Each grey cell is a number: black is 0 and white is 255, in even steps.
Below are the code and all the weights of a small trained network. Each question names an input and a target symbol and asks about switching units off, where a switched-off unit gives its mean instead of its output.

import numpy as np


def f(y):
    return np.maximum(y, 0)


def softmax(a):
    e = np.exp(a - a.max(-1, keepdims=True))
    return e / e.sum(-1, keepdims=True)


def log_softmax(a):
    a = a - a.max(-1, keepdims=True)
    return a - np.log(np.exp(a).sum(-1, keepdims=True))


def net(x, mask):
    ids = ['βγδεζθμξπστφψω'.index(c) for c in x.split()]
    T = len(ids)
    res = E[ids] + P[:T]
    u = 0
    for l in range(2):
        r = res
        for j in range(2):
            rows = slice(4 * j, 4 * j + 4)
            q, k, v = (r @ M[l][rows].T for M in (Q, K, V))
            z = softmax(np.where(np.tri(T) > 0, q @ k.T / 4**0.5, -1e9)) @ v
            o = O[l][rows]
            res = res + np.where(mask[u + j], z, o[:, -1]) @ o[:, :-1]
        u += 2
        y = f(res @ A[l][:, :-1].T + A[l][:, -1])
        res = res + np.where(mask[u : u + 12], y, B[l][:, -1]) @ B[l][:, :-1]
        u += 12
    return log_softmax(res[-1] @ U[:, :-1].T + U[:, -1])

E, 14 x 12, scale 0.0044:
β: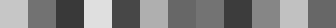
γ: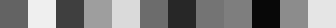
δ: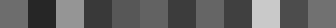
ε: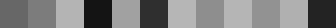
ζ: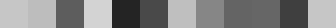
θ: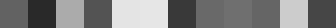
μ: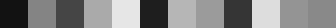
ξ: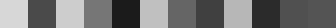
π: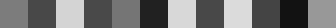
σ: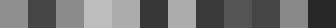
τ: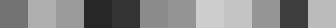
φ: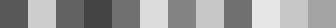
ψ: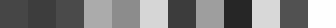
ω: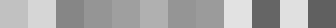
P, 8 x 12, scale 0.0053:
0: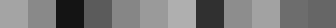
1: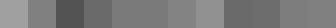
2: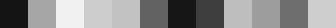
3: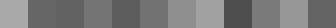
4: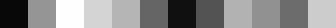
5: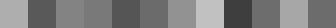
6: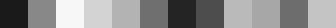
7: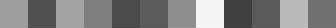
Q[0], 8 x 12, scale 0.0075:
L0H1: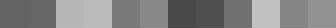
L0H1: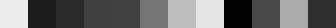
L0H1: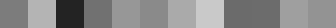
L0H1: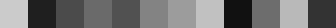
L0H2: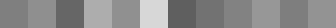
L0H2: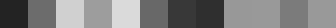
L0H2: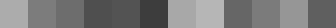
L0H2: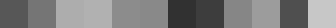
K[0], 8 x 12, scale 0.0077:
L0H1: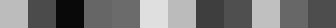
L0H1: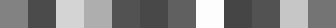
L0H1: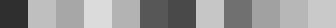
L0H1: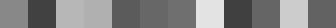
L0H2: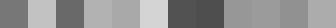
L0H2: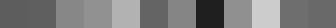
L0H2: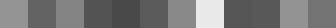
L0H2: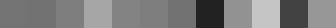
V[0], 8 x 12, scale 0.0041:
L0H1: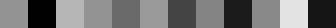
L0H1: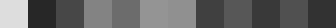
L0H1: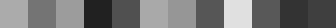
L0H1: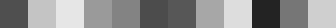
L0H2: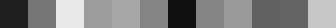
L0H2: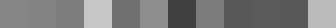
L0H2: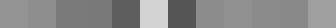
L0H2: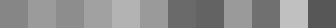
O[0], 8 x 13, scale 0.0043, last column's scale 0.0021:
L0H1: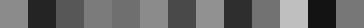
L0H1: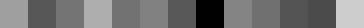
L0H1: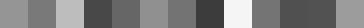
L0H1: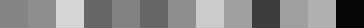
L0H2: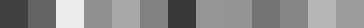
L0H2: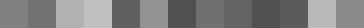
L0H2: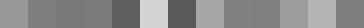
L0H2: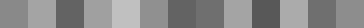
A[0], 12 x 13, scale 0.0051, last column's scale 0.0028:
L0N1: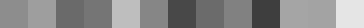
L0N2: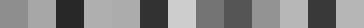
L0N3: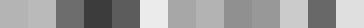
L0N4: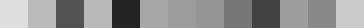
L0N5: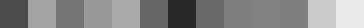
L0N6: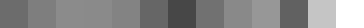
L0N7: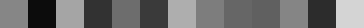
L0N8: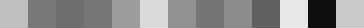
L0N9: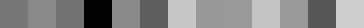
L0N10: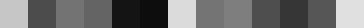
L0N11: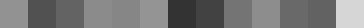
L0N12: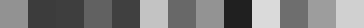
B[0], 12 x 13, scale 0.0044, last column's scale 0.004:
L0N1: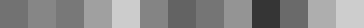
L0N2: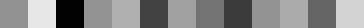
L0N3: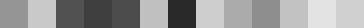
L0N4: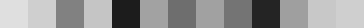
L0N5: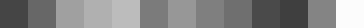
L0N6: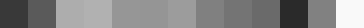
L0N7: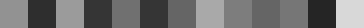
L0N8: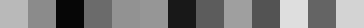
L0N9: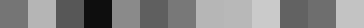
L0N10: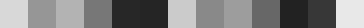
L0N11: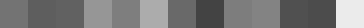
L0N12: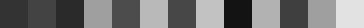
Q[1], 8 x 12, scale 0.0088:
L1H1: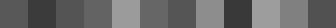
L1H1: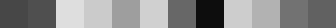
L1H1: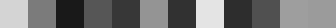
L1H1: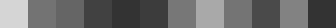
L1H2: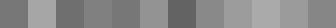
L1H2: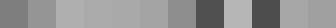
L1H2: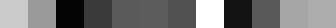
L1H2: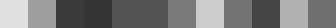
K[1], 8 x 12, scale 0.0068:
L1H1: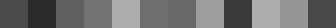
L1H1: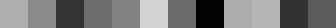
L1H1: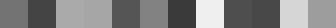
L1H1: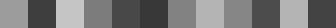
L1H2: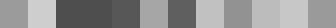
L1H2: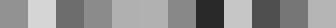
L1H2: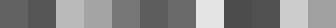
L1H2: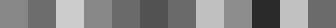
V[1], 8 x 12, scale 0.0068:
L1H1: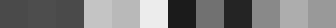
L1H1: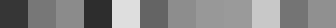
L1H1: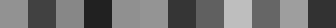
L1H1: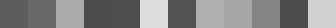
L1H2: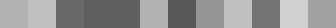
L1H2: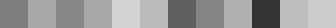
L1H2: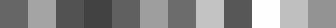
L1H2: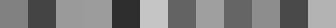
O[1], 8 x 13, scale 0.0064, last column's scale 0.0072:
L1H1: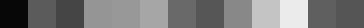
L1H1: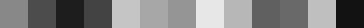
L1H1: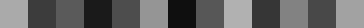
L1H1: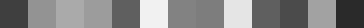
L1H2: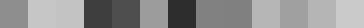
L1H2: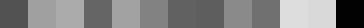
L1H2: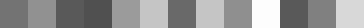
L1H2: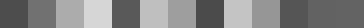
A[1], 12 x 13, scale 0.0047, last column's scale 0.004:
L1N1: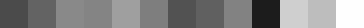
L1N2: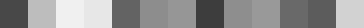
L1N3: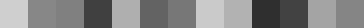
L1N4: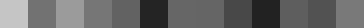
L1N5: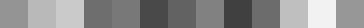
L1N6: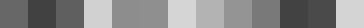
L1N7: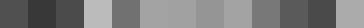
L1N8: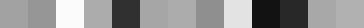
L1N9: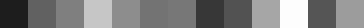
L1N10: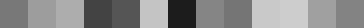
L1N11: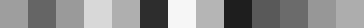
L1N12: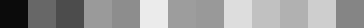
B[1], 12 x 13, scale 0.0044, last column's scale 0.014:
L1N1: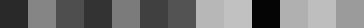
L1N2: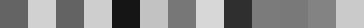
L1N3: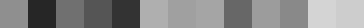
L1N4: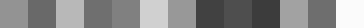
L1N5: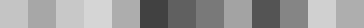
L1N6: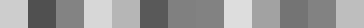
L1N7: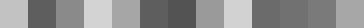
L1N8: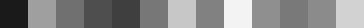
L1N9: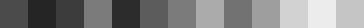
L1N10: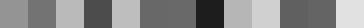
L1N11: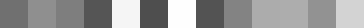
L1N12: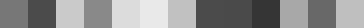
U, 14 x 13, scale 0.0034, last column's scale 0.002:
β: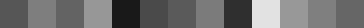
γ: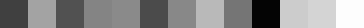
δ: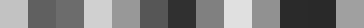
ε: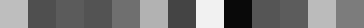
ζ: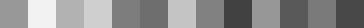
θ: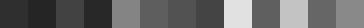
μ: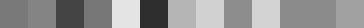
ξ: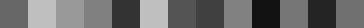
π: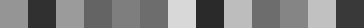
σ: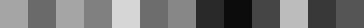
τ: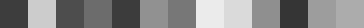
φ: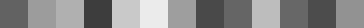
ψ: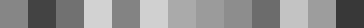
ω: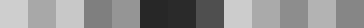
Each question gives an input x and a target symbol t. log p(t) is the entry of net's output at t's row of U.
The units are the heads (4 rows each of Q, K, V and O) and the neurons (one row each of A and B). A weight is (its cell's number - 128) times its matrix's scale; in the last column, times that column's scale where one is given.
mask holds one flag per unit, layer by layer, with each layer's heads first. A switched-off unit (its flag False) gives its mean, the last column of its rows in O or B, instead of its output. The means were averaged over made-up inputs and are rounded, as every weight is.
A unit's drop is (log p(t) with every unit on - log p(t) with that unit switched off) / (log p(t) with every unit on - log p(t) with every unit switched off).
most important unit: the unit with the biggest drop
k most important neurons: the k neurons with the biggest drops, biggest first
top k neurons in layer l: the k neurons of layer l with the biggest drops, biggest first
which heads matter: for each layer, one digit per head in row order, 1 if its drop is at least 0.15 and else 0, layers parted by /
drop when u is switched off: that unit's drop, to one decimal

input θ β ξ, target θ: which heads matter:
00 / 10
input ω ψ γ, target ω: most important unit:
L1H2
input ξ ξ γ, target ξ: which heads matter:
10 / 10
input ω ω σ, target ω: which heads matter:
01 / 01
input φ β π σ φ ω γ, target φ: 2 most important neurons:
[L1N12 L0N3]
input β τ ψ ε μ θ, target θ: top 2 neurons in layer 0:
[L0N8 L0N10]
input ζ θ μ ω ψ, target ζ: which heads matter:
01 / 10
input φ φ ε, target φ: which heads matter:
00 / 11
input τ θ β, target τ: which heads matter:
10 / 10
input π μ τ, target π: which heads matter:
10 / 11
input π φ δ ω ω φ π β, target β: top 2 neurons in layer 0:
[L0N12 L0N4]
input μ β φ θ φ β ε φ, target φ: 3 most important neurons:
[L1N12 L0N3 L1N10]
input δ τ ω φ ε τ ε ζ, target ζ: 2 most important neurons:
[L0N4 L0N10]
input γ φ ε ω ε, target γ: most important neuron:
[L1N1]
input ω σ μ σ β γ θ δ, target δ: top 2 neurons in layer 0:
[L0N12 L0N7]
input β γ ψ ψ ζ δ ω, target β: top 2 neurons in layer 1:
[L1N9 L1N2]
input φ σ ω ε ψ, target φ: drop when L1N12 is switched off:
0.2
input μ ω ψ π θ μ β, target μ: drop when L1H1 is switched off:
0.5
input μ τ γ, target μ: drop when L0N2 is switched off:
0.1
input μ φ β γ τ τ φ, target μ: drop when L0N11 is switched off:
0.0
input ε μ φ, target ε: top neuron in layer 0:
[L0N9]
